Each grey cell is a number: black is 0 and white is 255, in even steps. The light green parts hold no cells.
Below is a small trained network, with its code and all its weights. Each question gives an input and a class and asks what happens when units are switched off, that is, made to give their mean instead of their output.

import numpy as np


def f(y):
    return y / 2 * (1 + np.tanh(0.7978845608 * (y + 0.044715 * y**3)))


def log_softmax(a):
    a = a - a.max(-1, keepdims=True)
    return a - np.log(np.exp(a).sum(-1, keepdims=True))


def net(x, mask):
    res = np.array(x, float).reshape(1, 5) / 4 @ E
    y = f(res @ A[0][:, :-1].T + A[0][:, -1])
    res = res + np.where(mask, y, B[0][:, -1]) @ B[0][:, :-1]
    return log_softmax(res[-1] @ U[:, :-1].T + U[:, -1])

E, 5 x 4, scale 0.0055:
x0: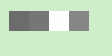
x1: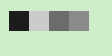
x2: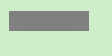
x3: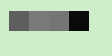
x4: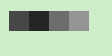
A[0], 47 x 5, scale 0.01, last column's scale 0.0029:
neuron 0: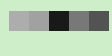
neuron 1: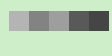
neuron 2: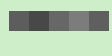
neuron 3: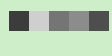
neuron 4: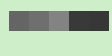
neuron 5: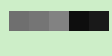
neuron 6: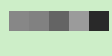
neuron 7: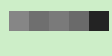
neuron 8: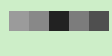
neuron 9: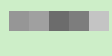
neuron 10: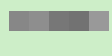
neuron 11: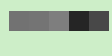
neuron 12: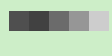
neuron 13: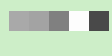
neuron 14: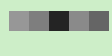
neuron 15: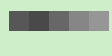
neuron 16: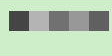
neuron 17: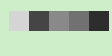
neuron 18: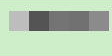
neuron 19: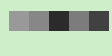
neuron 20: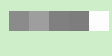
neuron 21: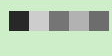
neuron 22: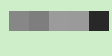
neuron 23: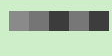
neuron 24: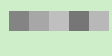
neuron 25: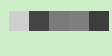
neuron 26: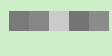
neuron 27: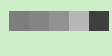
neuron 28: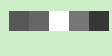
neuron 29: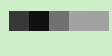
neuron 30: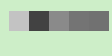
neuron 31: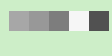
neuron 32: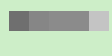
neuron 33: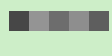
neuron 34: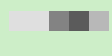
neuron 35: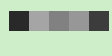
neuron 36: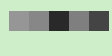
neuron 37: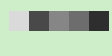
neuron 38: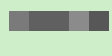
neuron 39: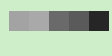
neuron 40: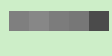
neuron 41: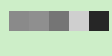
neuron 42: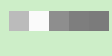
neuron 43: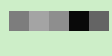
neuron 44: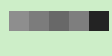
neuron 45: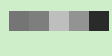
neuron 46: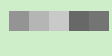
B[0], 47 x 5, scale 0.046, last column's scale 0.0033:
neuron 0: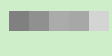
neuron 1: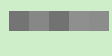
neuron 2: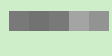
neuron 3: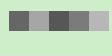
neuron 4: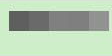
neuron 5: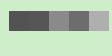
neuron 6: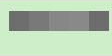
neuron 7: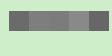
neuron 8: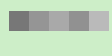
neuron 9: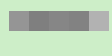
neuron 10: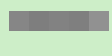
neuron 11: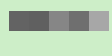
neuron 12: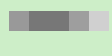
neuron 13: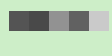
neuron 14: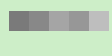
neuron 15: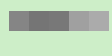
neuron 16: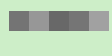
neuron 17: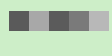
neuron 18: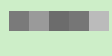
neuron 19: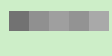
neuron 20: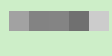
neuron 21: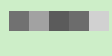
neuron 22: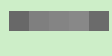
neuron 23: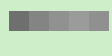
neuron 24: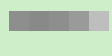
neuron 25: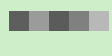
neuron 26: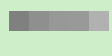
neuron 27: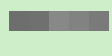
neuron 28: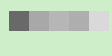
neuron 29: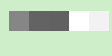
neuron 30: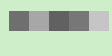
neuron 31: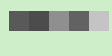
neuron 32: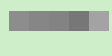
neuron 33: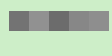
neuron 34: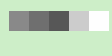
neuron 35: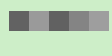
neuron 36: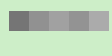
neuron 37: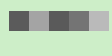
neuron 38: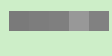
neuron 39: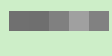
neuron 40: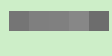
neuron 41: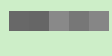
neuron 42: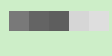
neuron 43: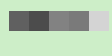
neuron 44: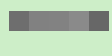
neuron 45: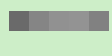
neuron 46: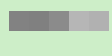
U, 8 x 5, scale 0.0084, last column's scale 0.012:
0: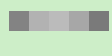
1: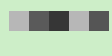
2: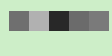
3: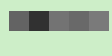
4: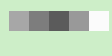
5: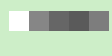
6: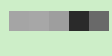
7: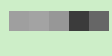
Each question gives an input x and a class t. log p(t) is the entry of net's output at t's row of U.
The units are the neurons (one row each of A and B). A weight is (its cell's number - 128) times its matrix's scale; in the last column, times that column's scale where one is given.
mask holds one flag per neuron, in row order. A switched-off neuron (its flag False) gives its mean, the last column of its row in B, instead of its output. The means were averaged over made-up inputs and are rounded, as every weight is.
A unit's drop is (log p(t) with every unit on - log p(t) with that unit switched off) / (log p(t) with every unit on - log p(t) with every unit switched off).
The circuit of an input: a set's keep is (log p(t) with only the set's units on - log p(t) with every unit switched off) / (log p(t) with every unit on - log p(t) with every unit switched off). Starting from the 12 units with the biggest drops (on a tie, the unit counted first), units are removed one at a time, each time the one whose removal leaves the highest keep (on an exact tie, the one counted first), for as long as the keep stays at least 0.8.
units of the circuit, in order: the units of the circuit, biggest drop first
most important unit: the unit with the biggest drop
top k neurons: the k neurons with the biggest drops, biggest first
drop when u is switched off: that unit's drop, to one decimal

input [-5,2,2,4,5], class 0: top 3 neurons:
(neuron 34; neuron 42; neuron 8)
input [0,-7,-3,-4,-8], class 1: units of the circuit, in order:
(neuron 34)
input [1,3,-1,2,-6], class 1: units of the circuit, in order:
(neuron 42; neuron 34)
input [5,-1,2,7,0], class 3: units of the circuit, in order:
(neuron 43; neuron 5)
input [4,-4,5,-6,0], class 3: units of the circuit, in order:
(neuron 13; neuron 31)
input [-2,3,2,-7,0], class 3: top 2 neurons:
(neuron 13; neuron 31)
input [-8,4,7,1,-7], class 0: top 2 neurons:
(neuron 0; neuron 8)
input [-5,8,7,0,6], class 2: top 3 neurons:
(neuron 21; neuron 3; neuron 35)
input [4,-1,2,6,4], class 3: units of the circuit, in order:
(neuron 5; neuron 11)
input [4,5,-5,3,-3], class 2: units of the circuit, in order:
(neuron 3; neuron 21)
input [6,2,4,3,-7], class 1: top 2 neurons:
(neuron 42; neuron 34)
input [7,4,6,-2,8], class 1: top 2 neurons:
(neuron 29; neuron 12)
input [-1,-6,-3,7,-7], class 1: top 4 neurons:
(neuron 34; neuron 42; neuron 13; neuron 31)
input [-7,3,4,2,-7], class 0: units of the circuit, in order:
(neuron 0)
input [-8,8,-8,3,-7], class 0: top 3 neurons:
(neuron 0; neuron 8; neuron 36)
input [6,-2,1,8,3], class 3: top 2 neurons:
(neuron 5; neuron 43)
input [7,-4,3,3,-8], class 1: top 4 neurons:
(neuron 34; neuron 42; neuron 0; neuron 8)
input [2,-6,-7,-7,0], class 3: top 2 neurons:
(neuron 13; neuron 31)
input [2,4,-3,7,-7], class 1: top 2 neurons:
(neuron 34; neuron 42)
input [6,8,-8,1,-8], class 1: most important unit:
neuron 42
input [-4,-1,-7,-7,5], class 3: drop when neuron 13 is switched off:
0.3
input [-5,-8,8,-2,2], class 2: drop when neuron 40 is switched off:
0.0
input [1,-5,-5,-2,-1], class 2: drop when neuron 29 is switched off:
0.1
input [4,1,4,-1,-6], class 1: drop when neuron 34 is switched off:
0.3
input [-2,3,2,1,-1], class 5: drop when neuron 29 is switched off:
0.2
